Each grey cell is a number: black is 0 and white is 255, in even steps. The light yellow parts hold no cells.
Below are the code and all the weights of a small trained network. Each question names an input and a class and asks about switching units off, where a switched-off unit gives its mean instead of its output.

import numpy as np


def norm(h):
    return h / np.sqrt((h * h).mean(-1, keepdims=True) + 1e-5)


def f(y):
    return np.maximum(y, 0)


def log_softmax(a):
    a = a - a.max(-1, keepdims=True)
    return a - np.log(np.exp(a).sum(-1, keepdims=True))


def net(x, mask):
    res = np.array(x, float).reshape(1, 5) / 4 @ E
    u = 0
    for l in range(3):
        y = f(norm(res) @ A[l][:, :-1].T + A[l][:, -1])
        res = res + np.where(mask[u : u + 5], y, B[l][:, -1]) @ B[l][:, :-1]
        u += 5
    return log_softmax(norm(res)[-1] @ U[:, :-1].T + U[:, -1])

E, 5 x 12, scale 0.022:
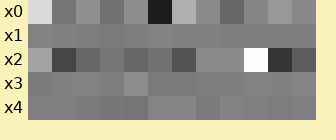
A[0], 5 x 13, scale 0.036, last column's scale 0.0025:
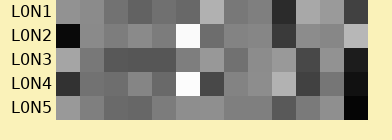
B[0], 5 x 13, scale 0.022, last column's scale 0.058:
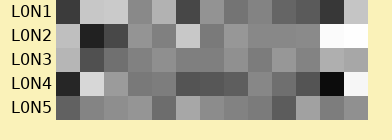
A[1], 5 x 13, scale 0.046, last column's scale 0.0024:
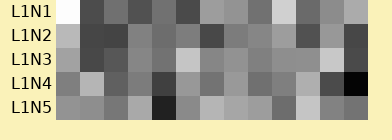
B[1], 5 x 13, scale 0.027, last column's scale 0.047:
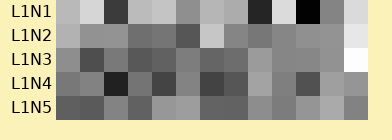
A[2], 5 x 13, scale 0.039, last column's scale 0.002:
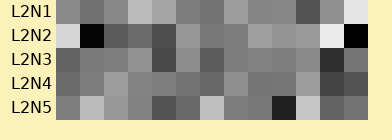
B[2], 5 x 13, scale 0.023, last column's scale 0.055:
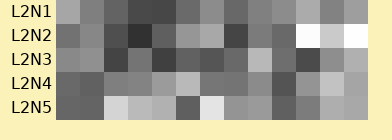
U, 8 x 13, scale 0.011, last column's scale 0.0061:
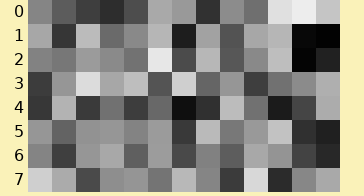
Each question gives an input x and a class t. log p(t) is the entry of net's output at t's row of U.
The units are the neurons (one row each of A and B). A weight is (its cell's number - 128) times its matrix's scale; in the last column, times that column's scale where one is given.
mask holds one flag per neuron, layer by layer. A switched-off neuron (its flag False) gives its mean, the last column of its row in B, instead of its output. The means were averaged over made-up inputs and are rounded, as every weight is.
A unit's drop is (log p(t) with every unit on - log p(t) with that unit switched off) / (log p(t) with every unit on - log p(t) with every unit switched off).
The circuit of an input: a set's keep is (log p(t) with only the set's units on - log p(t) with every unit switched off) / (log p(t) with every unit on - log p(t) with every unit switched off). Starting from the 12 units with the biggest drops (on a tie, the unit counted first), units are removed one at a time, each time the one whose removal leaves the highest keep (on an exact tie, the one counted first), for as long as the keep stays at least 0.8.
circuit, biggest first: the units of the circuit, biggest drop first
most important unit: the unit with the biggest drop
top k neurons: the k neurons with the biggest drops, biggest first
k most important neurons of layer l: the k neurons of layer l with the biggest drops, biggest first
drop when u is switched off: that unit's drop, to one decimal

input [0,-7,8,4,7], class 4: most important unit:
L0N2
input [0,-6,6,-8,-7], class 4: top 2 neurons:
[L0N2 L1N1]
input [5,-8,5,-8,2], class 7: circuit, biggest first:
[L1N1 L0N4]
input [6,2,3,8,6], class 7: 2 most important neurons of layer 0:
[L0N4 L0N2]
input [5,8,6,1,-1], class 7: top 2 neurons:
[L1N1 L0N2]
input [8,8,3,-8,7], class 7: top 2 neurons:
[L0N4 L1N1]
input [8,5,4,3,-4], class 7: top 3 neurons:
[L0N4 L1N1 L0N2]
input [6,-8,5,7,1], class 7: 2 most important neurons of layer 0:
[L0N4 L0N2]
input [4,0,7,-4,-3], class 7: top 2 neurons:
[L1N1 L0N2]
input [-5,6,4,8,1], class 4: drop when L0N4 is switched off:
1.8
